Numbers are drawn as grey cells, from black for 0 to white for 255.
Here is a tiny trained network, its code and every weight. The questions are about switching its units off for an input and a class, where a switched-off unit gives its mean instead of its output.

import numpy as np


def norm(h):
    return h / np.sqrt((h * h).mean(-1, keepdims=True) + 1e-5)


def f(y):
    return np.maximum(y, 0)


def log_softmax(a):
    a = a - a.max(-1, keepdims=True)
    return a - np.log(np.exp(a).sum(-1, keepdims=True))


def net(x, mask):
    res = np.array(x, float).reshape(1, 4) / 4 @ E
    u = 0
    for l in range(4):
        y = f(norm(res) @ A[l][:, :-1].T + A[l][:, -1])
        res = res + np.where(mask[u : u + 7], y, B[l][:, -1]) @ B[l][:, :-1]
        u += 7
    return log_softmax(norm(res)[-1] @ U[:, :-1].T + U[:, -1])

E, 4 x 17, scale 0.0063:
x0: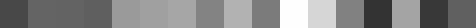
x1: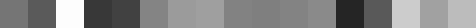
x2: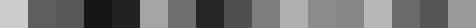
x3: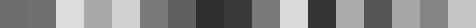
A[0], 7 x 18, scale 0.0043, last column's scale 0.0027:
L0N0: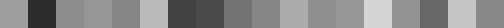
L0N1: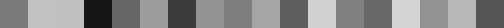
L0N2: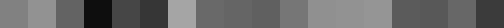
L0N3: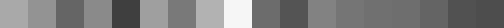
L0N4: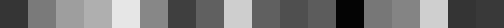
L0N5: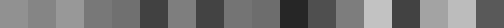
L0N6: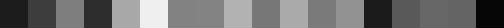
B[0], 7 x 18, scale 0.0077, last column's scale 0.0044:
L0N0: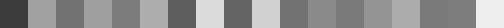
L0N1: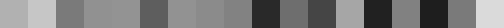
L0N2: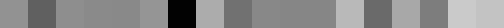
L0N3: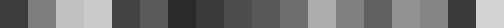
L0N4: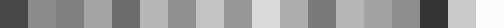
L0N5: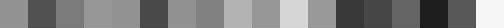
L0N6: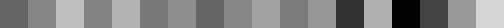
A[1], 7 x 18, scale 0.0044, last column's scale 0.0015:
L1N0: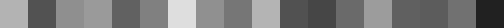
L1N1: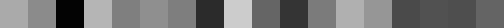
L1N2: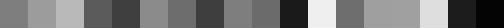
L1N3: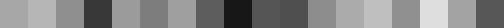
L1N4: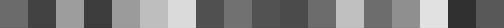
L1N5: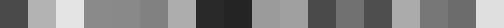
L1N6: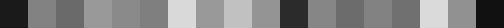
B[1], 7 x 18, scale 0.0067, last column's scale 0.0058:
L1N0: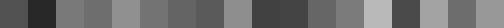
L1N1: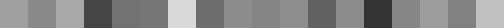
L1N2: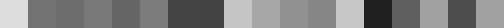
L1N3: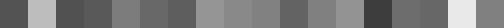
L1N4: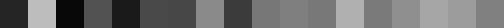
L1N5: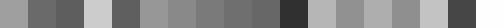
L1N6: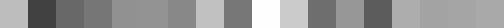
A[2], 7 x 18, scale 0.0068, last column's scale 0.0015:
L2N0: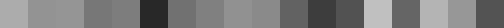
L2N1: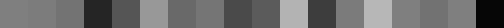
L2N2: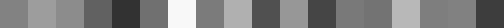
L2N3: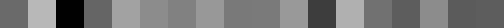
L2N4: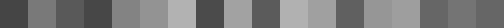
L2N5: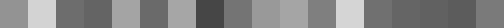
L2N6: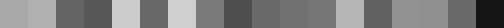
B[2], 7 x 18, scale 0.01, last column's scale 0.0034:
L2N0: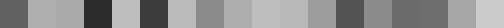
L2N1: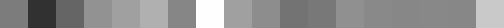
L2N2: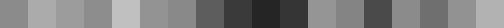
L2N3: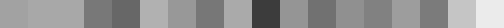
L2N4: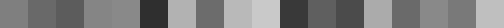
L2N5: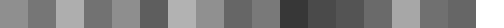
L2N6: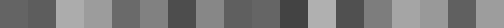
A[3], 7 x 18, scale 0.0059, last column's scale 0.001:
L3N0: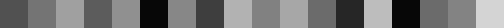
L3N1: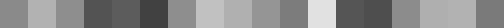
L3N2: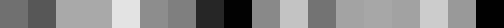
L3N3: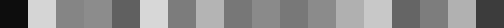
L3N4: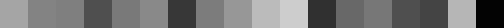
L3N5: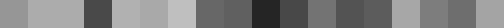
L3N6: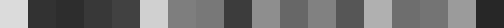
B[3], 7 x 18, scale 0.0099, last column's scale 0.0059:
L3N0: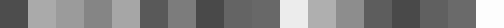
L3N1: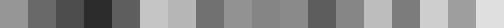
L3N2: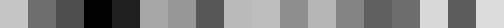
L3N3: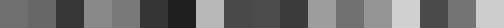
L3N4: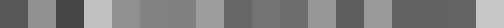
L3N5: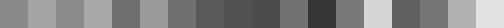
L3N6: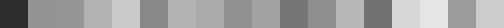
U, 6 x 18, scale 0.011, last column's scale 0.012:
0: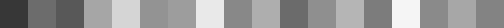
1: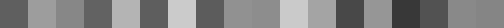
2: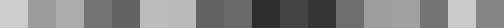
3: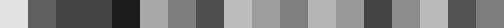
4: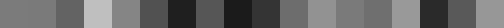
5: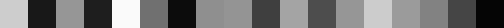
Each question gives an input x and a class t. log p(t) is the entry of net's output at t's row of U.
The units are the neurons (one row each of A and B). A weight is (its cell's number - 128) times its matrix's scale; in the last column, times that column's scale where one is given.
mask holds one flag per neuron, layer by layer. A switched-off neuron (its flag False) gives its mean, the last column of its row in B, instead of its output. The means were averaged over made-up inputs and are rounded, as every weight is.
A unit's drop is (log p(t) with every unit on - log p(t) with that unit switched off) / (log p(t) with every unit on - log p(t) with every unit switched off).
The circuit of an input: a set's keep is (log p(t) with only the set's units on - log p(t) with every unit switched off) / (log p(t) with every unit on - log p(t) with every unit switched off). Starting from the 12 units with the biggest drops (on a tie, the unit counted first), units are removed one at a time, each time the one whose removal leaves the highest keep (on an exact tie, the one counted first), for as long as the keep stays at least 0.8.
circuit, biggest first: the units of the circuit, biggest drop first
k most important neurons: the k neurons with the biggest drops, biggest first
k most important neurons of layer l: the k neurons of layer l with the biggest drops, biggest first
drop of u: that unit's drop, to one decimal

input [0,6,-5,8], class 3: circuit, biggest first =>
L3N2, L1N5
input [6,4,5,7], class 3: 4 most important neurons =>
L1N5, L0N5, L3N2, L0N0
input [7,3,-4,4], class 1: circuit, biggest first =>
L0N6
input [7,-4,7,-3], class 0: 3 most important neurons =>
L0N2, L3N6, L0N5
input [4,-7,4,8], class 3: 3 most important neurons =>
L3N2, L0N1, L0N0
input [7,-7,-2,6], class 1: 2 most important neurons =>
L0N6, L0N1
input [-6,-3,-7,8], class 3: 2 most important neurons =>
L3N2, L0N0
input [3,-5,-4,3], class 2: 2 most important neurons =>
L2N5, L0N0
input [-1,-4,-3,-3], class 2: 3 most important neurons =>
L1N1, L0N0, L2N5
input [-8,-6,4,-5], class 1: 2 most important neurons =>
L0N5, L2N0
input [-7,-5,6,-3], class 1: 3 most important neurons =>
L2N0, L0N5, L0N4
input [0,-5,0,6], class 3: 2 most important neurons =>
L3N2, L0N1
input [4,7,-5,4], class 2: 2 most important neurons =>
L0N1, L0N0
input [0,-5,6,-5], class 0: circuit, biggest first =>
L3N6
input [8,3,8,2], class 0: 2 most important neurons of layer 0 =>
L0N5, L0N2
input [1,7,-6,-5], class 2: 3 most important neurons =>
L0N1, L2N2, L0N0
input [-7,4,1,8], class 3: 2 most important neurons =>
L3N2, L1N5
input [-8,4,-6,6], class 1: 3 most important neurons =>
L2N0, L0N5, L0N0
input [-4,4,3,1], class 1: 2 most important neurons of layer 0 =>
L0N5, L0N3
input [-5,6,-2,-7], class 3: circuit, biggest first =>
L1N2
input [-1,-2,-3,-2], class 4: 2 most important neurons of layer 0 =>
L0N4, L0N3
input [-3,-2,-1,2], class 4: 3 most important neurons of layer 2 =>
L2N0, L2N4, L2N5
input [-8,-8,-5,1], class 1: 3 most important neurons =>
L2N0, L0N5, L0N1
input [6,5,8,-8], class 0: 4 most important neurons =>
L3N6, L0N2, L3N2, L2N1
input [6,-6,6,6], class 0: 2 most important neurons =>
L0N3, L0N1
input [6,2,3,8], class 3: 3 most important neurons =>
L3N2, L1N5, L0N5
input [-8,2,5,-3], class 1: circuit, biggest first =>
L2N0
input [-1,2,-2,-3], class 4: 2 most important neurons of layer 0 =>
L0N1, L0N4
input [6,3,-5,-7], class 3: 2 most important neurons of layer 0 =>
L0N5, L0N3
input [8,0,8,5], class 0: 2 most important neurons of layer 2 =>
L2N1, L2N0
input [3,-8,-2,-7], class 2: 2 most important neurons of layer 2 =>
L2N5, L2N3
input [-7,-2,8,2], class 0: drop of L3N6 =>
0.1
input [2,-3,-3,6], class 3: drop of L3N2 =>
1.0
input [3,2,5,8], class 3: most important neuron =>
L3N2
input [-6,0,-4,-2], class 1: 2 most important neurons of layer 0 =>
L0N5, L0N0
